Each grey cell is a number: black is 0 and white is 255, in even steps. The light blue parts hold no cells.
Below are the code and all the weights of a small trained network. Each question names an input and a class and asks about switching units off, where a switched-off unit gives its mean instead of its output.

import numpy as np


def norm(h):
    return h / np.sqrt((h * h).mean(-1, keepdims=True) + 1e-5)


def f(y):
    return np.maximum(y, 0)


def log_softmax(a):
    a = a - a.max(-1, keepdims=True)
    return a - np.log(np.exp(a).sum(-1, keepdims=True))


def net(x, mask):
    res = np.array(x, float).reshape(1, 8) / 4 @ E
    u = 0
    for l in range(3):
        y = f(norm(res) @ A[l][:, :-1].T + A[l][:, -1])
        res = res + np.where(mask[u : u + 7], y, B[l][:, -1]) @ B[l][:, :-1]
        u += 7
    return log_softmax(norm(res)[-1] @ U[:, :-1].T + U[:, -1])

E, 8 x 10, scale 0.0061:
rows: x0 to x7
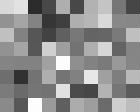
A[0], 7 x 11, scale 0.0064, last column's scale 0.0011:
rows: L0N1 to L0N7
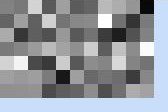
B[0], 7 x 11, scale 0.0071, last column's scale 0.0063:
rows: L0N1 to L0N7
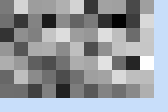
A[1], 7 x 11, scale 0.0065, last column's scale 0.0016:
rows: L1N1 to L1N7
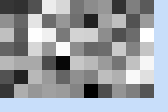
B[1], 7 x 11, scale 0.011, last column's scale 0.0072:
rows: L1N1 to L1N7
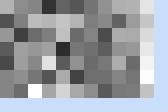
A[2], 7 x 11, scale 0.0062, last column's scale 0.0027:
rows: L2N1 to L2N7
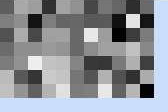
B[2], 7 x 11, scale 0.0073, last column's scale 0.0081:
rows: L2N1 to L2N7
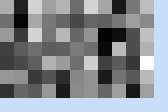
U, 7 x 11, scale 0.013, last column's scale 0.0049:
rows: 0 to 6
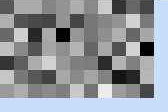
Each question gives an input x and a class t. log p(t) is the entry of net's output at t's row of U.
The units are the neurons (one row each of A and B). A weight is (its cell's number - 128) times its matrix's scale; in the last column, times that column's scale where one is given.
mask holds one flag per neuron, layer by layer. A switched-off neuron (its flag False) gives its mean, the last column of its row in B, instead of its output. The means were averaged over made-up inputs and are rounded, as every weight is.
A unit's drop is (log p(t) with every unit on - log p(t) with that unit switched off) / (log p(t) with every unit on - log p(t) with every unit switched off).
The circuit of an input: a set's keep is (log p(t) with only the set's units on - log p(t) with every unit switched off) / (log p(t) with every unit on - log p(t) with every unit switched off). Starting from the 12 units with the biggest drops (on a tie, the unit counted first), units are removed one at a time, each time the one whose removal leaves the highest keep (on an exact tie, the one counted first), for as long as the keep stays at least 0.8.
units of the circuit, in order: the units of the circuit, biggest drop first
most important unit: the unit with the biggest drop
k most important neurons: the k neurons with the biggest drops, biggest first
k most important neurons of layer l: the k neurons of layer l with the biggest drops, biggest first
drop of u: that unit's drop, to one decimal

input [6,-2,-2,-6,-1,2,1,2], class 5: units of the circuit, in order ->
L0N5
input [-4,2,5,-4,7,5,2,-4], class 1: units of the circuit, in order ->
L1N1, L1N5
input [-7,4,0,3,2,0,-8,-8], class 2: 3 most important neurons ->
L1N5, L1N7, L1N2
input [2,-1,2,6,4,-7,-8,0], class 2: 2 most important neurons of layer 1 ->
L1N5, L1N6
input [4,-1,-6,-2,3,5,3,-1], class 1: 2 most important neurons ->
L1N1, L0N4
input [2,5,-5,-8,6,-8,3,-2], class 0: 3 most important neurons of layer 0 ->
L0N2, L0N1, L0N7
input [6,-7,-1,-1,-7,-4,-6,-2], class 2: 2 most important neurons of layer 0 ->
L0N6, L0N2
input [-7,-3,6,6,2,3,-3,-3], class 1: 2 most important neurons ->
L1N1, L1N5
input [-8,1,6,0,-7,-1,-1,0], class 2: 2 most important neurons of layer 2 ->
L2N3, L2N1
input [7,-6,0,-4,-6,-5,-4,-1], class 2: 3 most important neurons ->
L0N6, L0N2, L0N7
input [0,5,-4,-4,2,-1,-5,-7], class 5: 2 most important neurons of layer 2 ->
L2N3, L2N1
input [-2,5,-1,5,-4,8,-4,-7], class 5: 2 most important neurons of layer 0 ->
L0N2, L0N4
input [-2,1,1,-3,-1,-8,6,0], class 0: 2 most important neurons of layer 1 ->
L1N3, L1N5
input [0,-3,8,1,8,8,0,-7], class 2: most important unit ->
L2N7
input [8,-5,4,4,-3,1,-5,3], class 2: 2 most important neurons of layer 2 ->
L2N1, L2N5
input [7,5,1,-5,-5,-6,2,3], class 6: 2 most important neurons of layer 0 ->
L0N5, L0N1
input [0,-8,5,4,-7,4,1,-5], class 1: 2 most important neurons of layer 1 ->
L1N1, L1N5
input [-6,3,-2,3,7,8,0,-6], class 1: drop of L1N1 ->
0.2
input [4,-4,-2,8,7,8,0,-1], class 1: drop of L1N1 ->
0.5
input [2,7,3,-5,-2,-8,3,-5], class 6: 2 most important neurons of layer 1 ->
L1N6, L1N5
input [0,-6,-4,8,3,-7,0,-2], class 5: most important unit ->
L0N2
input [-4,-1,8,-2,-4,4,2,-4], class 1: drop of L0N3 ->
0.1
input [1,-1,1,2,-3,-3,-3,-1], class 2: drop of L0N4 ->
0.0
